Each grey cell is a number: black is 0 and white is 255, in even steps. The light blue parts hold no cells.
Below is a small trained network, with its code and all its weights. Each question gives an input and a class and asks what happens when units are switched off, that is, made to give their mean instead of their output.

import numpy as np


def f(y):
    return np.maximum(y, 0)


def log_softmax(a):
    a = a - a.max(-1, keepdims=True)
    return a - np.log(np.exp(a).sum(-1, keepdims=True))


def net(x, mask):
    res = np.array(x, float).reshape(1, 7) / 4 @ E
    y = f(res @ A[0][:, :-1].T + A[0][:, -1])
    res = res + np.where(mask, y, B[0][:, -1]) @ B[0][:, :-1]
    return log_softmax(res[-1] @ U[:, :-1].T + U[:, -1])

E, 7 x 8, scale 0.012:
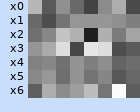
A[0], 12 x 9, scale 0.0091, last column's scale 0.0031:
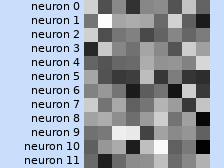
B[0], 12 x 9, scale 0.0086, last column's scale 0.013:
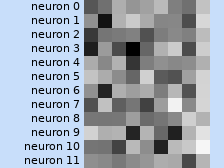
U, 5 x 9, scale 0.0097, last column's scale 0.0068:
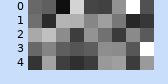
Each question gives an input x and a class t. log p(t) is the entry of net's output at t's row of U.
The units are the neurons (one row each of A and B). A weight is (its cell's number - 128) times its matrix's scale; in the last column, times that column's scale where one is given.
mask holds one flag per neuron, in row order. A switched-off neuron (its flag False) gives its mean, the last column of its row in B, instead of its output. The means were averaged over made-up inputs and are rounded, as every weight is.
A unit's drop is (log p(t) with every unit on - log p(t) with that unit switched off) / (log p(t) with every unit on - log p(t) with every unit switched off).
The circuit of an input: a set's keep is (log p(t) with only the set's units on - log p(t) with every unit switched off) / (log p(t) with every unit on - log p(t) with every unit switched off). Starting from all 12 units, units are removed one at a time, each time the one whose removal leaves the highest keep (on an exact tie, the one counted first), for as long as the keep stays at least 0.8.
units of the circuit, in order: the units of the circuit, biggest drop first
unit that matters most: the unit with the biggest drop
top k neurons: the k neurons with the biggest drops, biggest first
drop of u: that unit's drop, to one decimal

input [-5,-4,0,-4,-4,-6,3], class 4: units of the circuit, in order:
neuron 10
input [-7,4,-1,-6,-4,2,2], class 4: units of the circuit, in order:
neuron 10; neuron 3
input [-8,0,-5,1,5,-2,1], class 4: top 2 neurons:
neuron 3; neuron 9
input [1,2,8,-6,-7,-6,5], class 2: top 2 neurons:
neuron 9; neuron 10
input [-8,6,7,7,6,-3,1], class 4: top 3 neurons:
neuron 3; neuron 5; neuron 11
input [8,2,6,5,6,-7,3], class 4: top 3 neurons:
neuron 7; neuron 5; neuron 6
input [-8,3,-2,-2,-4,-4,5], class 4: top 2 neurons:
neuron 3; neuron 6
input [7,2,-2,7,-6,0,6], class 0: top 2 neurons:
neuron 10; neuron 7
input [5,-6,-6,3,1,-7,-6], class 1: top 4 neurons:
neuron 6; neuron 0; neuron 9; neuron 3
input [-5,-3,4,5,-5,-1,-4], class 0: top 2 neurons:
neuron 10; neuron 8
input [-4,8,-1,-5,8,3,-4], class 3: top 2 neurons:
neuron 10; neuron 11
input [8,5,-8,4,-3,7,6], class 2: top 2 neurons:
neuron 5; neuron 3
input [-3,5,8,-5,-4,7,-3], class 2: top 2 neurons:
neuron 9; neuron 10
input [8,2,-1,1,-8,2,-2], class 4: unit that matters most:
neuron 7
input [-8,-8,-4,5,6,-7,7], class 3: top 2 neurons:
neuron 3; neuron 1
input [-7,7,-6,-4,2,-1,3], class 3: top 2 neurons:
neuron 9; neuron 10
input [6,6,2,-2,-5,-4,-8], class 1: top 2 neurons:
neuron 3; neuron 0
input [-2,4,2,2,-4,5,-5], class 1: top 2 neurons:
neuron 6; neuron 7
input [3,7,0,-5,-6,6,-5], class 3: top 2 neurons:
neuron 10; neuron 1
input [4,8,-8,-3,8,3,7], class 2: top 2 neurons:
neuron 5; neuron 6
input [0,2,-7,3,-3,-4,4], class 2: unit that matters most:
neuron 5
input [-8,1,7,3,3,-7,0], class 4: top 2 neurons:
neuron 3; neuron 5
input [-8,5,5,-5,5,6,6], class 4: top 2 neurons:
neuron 3; neuron 10
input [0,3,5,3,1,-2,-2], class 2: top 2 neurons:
neuron 9; neuron 1
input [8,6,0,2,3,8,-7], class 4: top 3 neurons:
neuron 7; neuron 1; neuron 2
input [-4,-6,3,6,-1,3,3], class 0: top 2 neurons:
neuron 10; neuron 8
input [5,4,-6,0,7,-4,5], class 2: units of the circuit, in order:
neuron 5
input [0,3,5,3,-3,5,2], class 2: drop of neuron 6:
0.1
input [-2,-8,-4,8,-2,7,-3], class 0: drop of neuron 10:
0.7
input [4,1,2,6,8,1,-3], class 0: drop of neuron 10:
0.5
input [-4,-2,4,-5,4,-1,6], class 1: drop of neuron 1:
0.6
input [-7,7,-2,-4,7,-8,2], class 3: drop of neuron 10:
0.2
